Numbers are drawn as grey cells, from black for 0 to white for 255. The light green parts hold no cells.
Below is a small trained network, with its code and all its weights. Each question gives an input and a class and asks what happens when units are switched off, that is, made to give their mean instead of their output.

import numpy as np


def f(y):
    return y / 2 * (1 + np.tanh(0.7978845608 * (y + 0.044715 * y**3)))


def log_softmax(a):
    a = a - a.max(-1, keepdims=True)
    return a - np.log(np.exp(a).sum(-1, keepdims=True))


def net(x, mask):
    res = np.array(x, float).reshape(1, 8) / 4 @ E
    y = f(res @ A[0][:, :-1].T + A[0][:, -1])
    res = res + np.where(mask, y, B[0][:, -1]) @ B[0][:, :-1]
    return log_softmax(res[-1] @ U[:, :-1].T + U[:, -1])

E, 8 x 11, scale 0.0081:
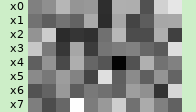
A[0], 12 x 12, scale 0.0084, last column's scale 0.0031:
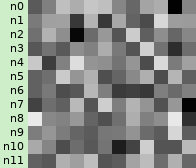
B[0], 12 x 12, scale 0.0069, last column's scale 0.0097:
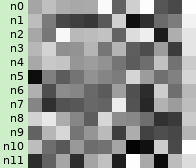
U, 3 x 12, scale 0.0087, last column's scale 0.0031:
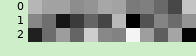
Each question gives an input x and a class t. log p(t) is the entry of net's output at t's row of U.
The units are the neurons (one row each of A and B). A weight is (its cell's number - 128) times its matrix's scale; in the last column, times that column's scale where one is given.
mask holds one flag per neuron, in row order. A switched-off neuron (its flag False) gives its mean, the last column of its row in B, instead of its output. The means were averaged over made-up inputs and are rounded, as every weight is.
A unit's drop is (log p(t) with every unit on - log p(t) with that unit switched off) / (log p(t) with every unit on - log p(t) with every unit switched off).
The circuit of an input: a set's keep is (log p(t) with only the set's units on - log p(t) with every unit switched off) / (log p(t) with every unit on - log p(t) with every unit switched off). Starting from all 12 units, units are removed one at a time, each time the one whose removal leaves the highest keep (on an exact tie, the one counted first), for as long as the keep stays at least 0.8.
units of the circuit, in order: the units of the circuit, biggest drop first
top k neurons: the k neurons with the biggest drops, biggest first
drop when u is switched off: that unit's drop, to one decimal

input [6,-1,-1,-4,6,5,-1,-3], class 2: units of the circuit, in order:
[n10; n3]
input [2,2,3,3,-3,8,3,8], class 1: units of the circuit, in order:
[n0]
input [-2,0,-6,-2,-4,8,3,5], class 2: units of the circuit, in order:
[n10; n1]
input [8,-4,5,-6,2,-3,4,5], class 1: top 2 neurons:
[n2; n1]
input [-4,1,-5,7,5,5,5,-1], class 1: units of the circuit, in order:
[n10; n7]
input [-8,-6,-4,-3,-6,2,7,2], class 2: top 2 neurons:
[n1; n8]
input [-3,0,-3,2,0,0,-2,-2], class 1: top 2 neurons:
[n0; n2]
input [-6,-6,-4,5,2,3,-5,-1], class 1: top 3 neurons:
[n10; n7; n2]
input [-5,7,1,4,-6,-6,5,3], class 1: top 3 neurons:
[n2; n0; n11]
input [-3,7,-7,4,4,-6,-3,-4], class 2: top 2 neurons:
[n11; n5]
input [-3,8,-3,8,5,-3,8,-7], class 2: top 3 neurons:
[n11; n5; n9]
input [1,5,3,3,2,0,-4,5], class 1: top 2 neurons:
[n0; n2]
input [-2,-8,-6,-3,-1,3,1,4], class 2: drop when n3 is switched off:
-0.1
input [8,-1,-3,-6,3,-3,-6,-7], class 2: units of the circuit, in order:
[n11]
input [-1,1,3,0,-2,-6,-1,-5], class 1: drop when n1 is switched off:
0.1
